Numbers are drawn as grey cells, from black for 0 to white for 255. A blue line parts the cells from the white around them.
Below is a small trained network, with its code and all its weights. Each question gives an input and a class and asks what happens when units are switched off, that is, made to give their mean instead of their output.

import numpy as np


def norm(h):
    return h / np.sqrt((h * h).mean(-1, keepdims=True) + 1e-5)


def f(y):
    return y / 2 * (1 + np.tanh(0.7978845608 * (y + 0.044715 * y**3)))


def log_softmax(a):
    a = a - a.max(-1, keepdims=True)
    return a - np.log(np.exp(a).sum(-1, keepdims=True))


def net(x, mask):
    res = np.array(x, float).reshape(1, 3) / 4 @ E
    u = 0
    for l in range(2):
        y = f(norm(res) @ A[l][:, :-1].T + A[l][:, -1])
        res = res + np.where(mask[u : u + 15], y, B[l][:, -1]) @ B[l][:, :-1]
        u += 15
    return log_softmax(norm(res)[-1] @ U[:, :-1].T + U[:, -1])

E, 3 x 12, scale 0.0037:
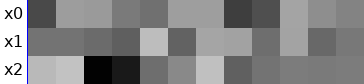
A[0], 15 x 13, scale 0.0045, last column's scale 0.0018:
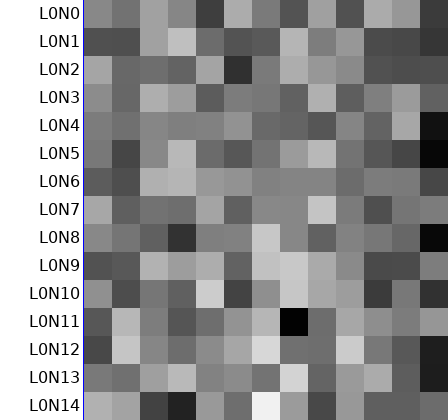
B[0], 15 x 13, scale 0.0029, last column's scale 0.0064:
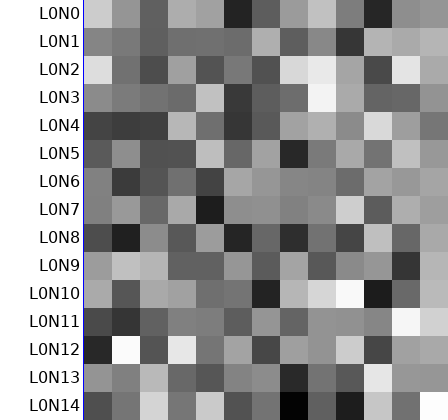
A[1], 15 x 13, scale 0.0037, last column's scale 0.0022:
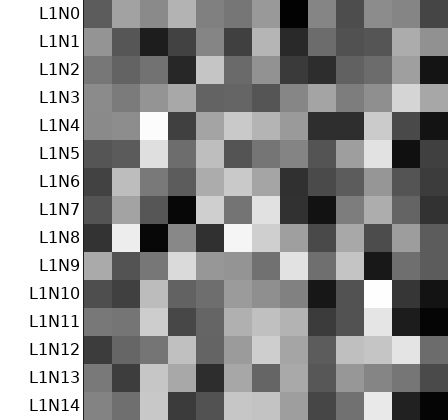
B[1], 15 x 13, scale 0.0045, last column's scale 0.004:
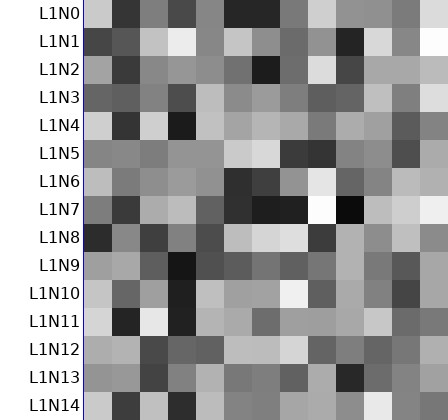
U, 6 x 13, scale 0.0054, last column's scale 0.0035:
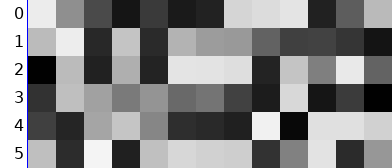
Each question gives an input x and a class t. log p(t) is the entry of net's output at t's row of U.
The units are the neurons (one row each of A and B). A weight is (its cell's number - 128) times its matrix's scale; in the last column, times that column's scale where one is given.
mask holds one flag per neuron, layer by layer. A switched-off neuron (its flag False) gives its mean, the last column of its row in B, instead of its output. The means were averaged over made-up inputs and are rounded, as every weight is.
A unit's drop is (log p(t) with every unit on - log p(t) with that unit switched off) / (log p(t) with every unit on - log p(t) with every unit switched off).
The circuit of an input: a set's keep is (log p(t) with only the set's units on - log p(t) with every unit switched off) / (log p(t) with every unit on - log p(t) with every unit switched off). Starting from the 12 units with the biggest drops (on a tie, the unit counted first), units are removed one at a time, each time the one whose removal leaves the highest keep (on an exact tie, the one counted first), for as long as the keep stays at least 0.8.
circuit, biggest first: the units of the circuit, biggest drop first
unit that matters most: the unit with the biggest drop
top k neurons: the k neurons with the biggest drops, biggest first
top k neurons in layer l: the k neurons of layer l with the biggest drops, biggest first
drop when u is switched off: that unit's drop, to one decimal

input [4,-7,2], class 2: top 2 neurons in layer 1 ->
[L1N7 L1N8]
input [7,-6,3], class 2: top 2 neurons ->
[L0N14 L1N8]
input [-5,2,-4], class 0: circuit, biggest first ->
[L0N14 L1N1 L1N9]
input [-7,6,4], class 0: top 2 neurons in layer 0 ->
[L0N10 L0N2]
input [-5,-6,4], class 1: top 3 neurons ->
[L1N7 L0N14 L0N11]
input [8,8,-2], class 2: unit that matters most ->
L0N12
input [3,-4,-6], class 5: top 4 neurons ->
[L0N2 L0N10 L0N12 L1N7]
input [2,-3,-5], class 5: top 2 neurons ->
[L0N2 L0N10]
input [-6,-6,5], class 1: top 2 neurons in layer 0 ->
[L0N11 L0N14]
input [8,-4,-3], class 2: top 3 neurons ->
[L0N14 L1N7 L1N12]
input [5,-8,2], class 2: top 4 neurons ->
[L0N14 L0N8 L1N7 L1N8]
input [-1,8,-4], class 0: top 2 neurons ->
[L0N10 L0N14]
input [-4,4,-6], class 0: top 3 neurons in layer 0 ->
[L0N14 L0N10 L0N8]
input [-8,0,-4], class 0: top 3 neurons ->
[L0N14 L1N1 L1N7]
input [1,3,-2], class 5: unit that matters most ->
L0N9
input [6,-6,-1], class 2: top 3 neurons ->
[L0N14 L0N8 L1N7]
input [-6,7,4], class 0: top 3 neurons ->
[L0N10 L0N2 L1N7]
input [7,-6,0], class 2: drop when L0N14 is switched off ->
0.9
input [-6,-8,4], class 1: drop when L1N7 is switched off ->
0.3
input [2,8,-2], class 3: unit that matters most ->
L0N10
